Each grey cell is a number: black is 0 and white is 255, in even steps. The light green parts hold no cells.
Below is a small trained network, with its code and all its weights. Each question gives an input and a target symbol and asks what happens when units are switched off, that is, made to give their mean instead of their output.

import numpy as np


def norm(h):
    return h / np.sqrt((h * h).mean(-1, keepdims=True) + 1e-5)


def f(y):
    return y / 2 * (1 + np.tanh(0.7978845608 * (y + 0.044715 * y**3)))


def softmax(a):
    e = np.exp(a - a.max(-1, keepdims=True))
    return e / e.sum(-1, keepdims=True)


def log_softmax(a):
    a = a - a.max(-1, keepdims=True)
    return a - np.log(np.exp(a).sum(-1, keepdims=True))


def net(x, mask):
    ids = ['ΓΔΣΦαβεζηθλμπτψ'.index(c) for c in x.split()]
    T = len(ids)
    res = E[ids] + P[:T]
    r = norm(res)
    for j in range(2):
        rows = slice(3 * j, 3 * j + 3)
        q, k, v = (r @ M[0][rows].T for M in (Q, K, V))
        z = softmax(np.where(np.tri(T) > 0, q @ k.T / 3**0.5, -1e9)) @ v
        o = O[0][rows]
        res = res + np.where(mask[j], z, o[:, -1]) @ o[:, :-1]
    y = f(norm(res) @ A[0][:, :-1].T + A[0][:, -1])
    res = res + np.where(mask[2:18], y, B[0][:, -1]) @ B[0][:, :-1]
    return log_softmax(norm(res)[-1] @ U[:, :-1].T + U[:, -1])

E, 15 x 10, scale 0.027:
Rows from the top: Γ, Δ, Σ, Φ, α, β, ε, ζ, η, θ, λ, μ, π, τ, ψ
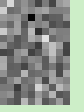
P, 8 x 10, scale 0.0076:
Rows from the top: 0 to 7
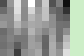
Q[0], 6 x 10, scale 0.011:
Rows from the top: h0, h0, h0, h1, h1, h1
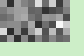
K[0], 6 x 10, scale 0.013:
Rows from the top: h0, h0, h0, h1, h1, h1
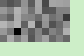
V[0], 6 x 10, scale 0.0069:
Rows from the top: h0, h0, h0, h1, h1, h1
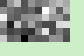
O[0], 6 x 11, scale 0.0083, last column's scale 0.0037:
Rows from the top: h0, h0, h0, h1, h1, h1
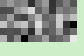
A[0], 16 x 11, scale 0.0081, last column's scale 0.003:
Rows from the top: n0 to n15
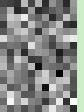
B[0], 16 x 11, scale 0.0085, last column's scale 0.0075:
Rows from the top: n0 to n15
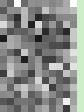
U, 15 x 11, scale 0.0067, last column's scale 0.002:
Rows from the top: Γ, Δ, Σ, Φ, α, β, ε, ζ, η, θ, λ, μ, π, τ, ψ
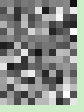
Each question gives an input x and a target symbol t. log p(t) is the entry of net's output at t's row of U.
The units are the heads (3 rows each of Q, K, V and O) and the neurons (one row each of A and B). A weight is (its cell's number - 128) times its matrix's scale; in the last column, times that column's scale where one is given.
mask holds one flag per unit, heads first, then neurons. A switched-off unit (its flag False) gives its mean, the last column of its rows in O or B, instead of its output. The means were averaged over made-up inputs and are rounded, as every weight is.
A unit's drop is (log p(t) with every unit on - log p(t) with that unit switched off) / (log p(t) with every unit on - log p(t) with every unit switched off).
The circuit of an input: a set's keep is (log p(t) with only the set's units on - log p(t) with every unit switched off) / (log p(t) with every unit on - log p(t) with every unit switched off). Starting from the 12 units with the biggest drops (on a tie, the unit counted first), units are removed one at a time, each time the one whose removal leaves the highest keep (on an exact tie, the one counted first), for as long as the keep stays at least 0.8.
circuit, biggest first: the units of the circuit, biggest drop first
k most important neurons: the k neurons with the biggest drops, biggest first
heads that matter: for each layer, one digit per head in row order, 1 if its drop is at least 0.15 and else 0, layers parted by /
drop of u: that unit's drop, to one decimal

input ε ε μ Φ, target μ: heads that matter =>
10
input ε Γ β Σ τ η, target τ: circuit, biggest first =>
(h1 n1)
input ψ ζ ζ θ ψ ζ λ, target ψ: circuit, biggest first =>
(h0 n12 n15)
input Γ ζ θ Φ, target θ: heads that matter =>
01
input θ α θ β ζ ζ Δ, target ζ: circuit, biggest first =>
(n5)
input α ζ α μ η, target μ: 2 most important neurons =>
(n8 n10)
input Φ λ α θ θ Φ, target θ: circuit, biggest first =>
(h1 n7)
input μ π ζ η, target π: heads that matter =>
01
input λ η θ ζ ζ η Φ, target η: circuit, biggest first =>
(h1 n9)
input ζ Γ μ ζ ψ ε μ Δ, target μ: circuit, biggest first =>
(h0 n10)
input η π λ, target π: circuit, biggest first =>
(h1 n0 n12)
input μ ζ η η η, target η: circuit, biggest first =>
(h1 n5)
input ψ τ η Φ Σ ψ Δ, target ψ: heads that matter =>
10
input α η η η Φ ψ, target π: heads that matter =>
00
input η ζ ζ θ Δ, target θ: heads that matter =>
01
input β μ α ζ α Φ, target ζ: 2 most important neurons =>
(n7 n1)
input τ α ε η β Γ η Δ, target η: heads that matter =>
01
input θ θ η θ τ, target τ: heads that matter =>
01
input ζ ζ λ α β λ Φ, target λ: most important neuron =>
(n3)
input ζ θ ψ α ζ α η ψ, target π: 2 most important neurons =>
(n12 n0)
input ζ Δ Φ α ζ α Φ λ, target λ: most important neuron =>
(n4)
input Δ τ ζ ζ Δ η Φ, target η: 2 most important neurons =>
(n9 n4)
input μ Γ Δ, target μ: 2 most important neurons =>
(n8 n10)
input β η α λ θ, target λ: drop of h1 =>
0.1
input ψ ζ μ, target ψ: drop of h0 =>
0.3
